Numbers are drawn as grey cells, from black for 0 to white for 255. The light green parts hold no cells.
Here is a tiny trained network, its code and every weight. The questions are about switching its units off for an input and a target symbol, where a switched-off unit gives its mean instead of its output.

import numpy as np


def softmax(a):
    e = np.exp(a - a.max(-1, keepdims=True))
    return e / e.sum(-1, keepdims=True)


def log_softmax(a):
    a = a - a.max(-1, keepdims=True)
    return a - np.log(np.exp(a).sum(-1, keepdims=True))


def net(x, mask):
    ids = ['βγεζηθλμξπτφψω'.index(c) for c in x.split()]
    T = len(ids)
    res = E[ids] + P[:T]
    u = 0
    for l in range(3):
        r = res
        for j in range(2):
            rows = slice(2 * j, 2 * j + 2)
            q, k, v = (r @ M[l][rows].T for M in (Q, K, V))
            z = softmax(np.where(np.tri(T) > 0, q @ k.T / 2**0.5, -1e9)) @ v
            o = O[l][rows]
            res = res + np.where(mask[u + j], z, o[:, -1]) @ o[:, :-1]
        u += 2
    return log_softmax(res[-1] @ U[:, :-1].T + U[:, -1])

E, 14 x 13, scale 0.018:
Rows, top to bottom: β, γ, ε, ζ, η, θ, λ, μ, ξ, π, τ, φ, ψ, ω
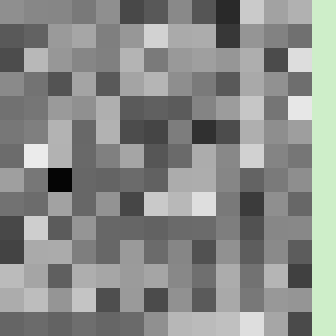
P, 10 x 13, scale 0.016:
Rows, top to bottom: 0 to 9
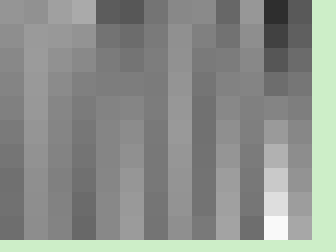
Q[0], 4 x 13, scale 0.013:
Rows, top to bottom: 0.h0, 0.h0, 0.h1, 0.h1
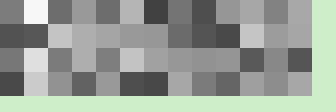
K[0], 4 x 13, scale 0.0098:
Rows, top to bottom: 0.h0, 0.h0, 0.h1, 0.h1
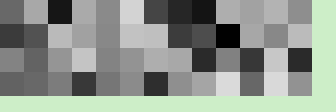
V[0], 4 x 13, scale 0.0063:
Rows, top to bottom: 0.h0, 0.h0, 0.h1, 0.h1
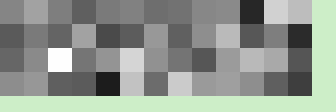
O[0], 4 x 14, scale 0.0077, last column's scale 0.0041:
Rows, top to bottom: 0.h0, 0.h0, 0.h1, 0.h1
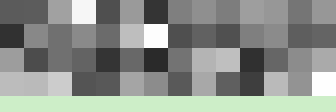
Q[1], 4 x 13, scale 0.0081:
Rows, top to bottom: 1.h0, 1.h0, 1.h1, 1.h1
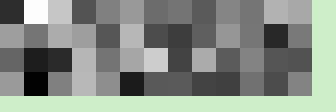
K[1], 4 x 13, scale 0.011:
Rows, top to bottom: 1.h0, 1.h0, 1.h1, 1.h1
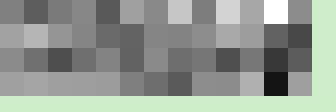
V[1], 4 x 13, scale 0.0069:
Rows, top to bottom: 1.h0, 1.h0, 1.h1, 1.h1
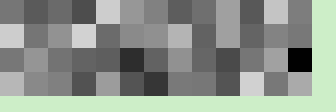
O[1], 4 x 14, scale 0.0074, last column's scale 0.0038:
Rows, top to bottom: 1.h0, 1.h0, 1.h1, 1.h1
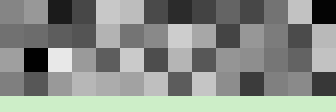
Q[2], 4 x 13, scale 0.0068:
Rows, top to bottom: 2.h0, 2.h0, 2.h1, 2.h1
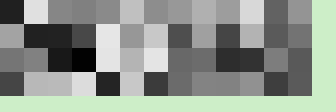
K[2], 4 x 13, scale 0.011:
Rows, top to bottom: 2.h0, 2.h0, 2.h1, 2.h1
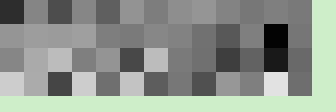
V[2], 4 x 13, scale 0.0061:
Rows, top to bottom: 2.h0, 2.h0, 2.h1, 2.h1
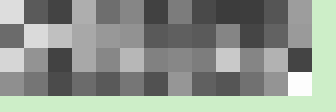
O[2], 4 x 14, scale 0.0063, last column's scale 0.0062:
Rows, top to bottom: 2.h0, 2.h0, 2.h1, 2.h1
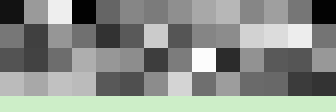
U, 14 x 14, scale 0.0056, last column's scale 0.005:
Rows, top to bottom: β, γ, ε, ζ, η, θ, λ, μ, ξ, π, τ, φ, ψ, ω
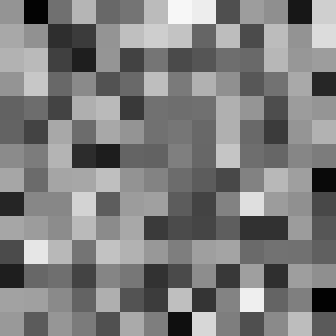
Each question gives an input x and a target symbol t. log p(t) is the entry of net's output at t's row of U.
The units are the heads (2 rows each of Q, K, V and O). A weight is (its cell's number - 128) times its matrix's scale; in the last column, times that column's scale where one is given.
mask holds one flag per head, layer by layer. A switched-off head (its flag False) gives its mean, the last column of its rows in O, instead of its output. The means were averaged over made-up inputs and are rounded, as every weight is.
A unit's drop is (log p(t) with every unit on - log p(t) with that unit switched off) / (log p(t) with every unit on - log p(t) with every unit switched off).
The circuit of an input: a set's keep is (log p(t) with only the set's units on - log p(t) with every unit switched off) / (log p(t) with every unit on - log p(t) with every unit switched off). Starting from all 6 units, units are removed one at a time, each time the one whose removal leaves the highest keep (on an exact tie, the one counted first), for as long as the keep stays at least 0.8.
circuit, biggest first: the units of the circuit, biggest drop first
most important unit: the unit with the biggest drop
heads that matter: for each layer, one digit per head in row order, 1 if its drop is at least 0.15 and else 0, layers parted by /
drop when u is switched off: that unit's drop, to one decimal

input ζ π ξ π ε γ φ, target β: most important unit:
0.h1
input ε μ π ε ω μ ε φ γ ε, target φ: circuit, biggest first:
0.h0, 2.h1, 1.h0
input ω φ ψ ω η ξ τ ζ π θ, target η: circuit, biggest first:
0.h1, 1.h1, 0.h0
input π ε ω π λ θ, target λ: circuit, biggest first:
0.h0, 0.h1, 2.h0
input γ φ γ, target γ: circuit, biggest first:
0.h0, 2.h1
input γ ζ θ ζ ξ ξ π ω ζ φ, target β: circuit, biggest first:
0.h0, 2.h1
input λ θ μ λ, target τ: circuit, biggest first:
0.h1, 2.h0
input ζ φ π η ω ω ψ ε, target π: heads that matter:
00 / 00 / 10
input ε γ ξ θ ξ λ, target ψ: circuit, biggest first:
1.h1, 0.h0
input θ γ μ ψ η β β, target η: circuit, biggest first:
1.h1, 0.h1
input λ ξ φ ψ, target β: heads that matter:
00 / 10 / 01
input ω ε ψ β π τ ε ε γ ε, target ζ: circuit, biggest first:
1.h1, 0.h0, 2.h1, 0.h1
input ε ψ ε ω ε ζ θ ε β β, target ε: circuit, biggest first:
1.h1, 1.h0
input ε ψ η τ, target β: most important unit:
1.h0
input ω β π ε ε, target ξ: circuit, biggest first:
0.h0, 2.h0, 1.h0
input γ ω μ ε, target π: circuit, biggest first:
2.h0, 1.h0
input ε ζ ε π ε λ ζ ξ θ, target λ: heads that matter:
11 / 00 / 11
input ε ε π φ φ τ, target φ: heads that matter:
00 / 10 / 01
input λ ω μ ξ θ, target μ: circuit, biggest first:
0.h1, 1.h1
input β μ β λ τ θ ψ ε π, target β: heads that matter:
10 / 10 / 01
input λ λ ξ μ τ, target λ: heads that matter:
01 / 01 / 10
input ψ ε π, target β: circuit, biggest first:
1.h0
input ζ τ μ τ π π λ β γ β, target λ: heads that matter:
11 / 00 / 11
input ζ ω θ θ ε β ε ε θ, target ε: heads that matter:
00 / 01 / 00
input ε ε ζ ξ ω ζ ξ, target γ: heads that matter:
00 / 10 / 01
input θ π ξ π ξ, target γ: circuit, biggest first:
2.h1, 0.h0
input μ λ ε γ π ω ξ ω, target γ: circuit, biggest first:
1.h0, 0.h0
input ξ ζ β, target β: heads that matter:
01 / 11 / 00
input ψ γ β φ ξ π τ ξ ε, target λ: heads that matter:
01 / 11 / 01
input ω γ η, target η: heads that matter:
01 / 01 / 00
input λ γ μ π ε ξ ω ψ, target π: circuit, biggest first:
2.h0
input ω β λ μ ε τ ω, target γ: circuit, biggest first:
0.h0, 1.h0
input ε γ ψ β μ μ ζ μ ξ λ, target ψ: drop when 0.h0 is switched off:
0.4
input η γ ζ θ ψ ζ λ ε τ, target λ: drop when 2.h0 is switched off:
0.2
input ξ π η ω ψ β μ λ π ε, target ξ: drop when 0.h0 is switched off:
0.5
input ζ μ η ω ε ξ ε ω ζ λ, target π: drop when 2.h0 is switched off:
0.4
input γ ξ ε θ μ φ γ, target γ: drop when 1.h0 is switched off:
0.0
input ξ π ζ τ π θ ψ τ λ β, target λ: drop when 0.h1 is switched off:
0.6
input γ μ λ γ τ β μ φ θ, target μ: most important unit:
1.h1
